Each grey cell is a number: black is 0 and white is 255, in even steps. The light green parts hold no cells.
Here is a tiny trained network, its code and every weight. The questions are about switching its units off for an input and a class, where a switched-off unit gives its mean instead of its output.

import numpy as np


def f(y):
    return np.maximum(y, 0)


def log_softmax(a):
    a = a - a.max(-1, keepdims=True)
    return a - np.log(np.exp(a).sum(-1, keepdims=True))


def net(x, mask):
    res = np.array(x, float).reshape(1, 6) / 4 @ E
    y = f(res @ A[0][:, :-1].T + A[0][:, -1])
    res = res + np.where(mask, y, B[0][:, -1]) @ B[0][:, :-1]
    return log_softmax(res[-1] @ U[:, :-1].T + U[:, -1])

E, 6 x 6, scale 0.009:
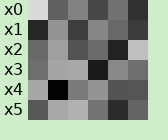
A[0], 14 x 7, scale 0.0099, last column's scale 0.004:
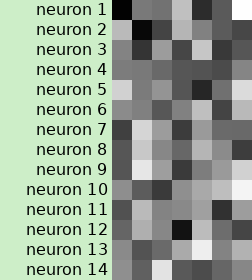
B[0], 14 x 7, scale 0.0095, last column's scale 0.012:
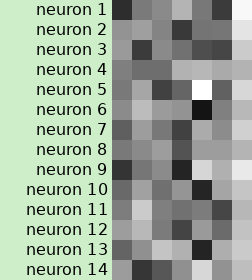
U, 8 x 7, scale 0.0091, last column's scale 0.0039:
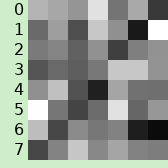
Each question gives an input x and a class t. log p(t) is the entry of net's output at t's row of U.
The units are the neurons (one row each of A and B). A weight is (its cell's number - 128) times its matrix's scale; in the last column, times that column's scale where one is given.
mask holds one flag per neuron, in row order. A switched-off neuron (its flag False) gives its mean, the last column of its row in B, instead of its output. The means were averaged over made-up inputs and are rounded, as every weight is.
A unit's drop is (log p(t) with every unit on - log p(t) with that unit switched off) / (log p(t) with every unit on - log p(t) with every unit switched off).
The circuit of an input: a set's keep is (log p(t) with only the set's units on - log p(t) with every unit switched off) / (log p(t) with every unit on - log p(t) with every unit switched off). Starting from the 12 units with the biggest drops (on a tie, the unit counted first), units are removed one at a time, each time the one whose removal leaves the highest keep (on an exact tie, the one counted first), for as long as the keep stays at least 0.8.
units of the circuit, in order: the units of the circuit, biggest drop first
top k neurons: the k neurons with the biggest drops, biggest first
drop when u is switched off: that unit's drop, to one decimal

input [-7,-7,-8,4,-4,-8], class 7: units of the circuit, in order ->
[neuron 13]
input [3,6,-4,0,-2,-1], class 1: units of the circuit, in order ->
[neuron 9; neuron 2]
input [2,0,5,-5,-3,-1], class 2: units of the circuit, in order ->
[neuron 9; neuron 5]
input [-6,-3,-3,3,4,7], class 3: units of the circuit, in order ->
[neuron 14; neuron 6]
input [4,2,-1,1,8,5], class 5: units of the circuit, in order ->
[neuron 5; neuron 14]
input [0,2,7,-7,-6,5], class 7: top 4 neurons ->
[neuron 9; neuron 1; neuron 5; neuron 14]
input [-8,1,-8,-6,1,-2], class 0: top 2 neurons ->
[neuron 13; neuron 9]
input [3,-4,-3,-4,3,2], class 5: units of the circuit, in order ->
[neuron 1; neuron 14]
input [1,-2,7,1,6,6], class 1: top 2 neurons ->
[neuron 1; neuron 9]
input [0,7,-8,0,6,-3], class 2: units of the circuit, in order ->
[neuron 13; neuron 6; neuron 5]
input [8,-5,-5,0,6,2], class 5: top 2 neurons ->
[neuron 5; neuron 14]
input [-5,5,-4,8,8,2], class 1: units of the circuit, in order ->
[neuron 1; neuron 9]
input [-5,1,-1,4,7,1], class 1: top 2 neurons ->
[neuron 9; neuron 1]
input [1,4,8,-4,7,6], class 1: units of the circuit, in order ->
[neuron 1]
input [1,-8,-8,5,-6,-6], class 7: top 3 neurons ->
[neuron 13; neuron 5; neuron 2]
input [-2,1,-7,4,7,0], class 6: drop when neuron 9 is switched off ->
0.0
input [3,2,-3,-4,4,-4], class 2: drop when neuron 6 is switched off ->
0.1
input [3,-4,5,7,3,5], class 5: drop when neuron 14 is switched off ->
0.3
